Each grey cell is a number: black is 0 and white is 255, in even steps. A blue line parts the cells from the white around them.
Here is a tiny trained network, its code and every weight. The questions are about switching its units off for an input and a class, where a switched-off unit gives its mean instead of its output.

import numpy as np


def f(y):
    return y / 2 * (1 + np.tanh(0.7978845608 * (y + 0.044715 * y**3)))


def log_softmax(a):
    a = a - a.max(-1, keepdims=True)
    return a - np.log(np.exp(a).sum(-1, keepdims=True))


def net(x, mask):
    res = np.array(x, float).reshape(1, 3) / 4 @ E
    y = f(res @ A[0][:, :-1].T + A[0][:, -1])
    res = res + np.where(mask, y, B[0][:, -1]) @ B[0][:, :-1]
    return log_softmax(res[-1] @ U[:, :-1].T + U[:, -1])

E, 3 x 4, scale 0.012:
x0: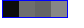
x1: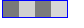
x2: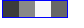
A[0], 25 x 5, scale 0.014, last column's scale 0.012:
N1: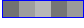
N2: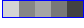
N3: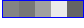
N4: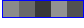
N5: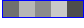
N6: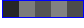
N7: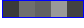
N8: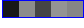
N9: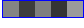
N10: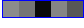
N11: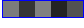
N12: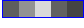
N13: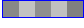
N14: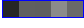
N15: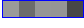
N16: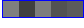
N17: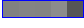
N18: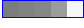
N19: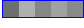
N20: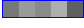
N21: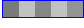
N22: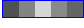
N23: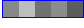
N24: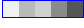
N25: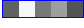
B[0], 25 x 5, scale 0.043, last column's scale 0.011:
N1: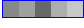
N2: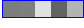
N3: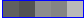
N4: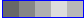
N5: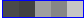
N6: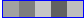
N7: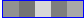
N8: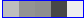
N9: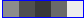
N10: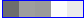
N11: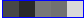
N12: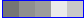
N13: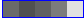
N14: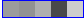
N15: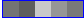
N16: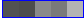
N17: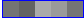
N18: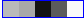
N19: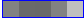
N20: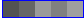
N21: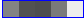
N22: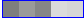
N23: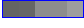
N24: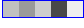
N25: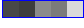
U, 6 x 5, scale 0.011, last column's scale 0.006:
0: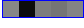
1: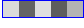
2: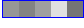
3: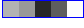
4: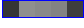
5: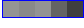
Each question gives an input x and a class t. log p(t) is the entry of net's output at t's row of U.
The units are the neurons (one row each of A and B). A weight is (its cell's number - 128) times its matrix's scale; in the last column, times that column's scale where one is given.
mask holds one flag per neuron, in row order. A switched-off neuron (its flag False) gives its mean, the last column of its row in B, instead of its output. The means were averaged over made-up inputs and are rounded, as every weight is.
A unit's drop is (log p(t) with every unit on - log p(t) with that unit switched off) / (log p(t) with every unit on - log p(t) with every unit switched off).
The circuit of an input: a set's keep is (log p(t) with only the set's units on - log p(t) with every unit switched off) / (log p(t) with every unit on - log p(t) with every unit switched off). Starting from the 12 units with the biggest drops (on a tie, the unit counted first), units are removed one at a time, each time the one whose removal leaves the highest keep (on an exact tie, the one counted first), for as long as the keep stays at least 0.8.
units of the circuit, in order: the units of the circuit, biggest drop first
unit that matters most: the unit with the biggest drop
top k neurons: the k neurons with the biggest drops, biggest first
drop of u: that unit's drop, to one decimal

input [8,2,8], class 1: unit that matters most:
N8
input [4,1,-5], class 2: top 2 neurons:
N10, N24
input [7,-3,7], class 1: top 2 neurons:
N14, N8
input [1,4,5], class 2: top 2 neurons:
N22, N12
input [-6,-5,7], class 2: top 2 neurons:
N12, N22
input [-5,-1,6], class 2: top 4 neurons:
N12, N22, N8, N1
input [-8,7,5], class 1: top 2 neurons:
N24, N2
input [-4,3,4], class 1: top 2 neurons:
N24, N10
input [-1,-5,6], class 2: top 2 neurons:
N12, N22
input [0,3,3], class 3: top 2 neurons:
N10, N11
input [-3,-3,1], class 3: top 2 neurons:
N25, N5
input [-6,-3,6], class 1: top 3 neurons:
N24, N10, N2
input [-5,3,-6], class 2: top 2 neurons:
N10, N8
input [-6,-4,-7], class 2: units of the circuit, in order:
N10
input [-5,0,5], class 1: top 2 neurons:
N24, N10
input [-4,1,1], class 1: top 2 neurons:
N24, N9
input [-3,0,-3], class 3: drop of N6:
0.2
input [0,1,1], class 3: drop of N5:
0.0
